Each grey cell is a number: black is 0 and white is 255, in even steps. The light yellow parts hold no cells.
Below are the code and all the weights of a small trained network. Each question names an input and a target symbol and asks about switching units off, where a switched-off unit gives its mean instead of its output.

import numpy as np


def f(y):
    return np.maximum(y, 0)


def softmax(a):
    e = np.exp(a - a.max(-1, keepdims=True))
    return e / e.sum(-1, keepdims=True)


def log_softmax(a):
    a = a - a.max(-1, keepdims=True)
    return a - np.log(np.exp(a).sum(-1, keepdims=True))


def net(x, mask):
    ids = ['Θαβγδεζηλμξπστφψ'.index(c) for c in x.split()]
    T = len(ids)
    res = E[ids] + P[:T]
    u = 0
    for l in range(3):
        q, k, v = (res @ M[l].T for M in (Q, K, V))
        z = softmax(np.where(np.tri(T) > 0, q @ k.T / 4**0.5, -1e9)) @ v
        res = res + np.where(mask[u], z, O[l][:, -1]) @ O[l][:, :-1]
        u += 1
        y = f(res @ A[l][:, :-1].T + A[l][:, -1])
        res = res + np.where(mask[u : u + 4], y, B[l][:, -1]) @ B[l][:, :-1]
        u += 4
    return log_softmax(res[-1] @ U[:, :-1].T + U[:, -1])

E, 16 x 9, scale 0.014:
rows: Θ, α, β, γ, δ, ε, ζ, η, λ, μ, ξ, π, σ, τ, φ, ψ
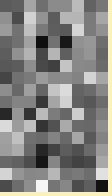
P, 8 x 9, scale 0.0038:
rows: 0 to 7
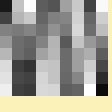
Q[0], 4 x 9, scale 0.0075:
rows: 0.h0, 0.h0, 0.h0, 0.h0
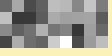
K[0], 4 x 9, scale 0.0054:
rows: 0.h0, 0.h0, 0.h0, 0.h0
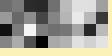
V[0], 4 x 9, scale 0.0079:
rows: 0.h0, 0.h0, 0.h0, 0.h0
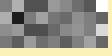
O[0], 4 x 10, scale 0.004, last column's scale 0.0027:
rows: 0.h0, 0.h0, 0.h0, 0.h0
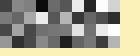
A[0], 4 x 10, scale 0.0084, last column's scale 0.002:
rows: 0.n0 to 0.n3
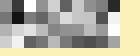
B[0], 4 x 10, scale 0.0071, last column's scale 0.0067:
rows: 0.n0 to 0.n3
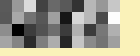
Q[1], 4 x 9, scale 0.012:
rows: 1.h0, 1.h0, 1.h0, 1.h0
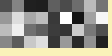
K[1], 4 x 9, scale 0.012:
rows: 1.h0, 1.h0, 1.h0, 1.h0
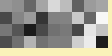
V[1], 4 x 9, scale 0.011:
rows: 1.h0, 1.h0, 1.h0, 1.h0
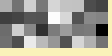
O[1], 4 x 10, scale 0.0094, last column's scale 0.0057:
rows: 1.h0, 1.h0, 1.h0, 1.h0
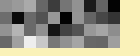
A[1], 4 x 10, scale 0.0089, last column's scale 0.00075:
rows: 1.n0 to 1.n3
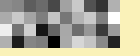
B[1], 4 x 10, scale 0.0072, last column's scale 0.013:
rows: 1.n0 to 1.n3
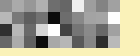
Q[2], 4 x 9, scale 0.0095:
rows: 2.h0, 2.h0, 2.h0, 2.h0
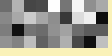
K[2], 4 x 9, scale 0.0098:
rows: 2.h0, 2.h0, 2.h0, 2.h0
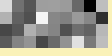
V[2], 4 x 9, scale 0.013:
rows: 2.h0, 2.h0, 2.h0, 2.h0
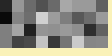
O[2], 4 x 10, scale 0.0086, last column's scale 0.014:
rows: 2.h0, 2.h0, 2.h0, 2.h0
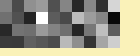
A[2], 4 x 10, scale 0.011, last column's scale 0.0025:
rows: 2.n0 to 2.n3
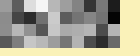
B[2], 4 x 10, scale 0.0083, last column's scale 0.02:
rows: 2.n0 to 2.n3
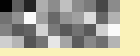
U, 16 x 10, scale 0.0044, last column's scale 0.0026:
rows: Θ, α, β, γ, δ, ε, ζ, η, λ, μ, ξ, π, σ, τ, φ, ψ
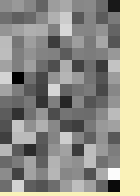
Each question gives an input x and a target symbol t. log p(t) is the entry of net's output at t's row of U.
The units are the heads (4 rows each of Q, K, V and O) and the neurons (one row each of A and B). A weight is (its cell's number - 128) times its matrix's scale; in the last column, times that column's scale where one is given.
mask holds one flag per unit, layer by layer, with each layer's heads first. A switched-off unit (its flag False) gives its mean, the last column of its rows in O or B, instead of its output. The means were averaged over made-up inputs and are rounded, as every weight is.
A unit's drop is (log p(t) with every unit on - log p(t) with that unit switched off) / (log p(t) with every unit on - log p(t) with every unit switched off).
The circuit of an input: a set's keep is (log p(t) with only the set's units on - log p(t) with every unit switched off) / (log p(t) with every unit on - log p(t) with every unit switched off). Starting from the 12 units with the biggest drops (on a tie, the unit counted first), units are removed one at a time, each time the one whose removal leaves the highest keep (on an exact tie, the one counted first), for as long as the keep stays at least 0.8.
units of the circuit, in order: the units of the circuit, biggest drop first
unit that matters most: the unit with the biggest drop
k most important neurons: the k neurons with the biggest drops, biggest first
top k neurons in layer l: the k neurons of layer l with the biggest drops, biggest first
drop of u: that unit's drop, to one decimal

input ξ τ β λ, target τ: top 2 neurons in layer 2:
[2.n1 2.n2]
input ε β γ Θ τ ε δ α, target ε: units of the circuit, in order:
[1.h0 0.n0 2.h0 1.n3]
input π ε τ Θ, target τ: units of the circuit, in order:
[1.h0 2.n1 0.n1]
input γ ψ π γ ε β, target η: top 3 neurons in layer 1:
[1.n2 1.n1 1.n3]
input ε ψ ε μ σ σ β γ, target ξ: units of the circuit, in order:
[0.h0 1.n2 1.h0]
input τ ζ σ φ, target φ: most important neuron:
[0.n2]
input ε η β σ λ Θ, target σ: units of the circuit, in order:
[0.n1 1.h0]
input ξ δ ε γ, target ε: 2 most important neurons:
[0.n1 2.n2]
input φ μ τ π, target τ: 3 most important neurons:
[2.n1 0.n1 0.n3]
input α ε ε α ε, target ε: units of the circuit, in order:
[2.h0 1.h0 1.n3]
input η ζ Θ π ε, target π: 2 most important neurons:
[0.n3 0.n0]
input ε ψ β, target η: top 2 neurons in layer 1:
[1.n2 1.n1]
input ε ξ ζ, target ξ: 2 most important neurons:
[0.n1 1.n1]
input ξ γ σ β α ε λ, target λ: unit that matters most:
0.h0
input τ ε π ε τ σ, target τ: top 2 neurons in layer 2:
[2.n1 2.n2]
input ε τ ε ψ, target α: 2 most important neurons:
[1.n1 2.n0]
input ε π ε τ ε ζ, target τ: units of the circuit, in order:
[0.n1 1.h0 2.n1]
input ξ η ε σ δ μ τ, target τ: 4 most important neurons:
[2.n1 1.n1 2.n2 0.n1]
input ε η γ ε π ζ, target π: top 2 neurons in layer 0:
[0.n1 0.n3]
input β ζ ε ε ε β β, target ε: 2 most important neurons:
[0.n0 0.n1]
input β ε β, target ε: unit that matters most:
0.n0
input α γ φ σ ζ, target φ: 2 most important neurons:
[2.n2 0.n1]
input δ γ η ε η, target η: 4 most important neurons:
[2.n3 1.n1 1.n2 0.n1]
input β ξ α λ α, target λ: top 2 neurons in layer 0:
[0.n2 0.n0]
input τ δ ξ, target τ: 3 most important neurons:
[0.n1 2.n1 1.n1]
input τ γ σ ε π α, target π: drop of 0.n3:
0.3
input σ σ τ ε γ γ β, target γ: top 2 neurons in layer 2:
[2.n2 2.n3]
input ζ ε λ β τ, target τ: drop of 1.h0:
0.7
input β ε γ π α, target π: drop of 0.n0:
0.2
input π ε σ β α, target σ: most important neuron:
[0.n1]
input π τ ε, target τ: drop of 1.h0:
1.2
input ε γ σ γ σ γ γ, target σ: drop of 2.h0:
0.1
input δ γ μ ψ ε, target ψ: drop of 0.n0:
0.0
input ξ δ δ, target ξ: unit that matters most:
2.h0
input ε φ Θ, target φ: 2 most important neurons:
[2.n2 0.n1]
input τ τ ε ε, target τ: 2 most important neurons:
[0.n1 2.n1]
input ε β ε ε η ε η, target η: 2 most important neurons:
[2.n3 1.n1]
